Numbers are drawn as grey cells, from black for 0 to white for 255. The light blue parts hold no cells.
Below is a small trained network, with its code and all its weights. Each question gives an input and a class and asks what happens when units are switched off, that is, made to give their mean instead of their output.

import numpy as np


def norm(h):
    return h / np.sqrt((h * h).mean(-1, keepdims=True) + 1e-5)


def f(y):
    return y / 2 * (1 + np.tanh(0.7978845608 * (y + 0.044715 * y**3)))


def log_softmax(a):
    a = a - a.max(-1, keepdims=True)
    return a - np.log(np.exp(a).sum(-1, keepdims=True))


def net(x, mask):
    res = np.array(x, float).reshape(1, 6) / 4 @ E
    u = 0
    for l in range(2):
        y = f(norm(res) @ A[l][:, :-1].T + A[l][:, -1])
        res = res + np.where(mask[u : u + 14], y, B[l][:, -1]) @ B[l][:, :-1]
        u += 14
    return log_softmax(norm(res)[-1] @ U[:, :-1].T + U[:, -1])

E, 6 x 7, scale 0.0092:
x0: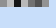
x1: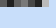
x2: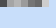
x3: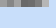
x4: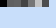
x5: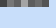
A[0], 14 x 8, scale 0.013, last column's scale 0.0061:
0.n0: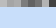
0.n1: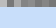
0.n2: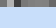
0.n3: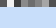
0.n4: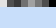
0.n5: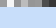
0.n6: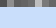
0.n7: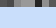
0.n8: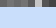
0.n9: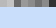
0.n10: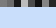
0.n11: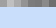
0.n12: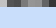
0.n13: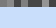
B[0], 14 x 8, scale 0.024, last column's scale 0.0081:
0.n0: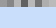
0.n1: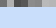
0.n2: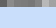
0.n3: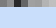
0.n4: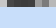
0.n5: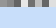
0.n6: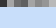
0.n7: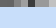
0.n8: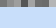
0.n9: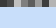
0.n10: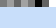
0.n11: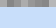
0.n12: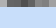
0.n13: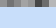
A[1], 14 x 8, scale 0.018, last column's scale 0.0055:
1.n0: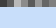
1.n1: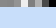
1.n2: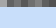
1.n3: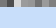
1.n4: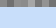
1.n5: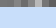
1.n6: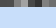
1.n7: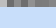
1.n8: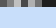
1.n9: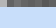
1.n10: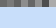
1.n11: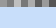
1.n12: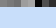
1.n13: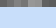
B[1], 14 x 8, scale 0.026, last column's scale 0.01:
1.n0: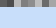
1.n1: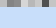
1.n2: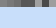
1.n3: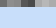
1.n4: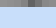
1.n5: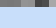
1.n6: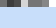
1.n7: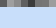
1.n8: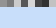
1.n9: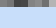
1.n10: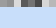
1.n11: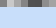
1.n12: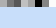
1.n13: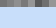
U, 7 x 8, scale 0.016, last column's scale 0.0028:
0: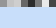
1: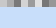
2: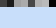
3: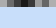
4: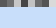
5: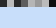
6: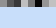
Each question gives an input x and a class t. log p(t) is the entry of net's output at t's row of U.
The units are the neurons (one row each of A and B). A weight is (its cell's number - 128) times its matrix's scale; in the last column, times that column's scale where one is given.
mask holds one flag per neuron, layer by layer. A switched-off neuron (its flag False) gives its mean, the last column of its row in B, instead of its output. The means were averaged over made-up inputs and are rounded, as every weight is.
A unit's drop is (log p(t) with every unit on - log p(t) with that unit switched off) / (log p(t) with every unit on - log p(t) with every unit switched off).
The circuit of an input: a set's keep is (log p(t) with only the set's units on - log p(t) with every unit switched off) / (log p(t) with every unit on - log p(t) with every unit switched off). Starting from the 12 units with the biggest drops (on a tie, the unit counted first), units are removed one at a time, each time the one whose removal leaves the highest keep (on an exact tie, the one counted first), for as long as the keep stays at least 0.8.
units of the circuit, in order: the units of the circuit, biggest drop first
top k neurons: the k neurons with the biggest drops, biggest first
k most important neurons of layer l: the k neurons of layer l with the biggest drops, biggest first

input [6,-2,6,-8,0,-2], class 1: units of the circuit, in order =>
(0.n5 1.n1)
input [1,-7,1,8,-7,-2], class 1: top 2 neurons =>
(0.n5 1.n1)
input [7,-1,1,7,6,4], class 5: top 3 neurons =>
(0.n3 0.n6 0.n2)
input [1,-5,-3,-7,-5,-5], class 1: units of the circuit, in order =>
(0.n5)
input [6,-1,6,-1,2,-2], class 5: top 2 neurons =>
(0.n3 1.n12)
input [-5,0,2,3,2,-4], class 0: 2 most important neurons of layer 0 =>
(0.n9 0.n10)
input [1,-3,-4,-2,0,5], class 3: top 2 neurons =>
(0.n4 0.n12)
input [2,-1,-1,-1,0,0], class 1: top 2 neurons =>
(0.n5 1.n12)
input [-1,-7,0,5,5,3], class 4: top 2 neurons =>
(0.n8 0.n6)
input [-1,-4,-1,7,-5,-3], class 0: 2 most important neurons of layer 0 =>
(0.n0 0.n1)
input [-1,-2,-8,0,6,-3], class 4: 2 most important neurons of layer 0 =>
(0.n8 0.n6)
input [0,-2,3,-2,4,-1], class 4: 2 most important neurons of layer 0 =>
(0.n8 0.n1)
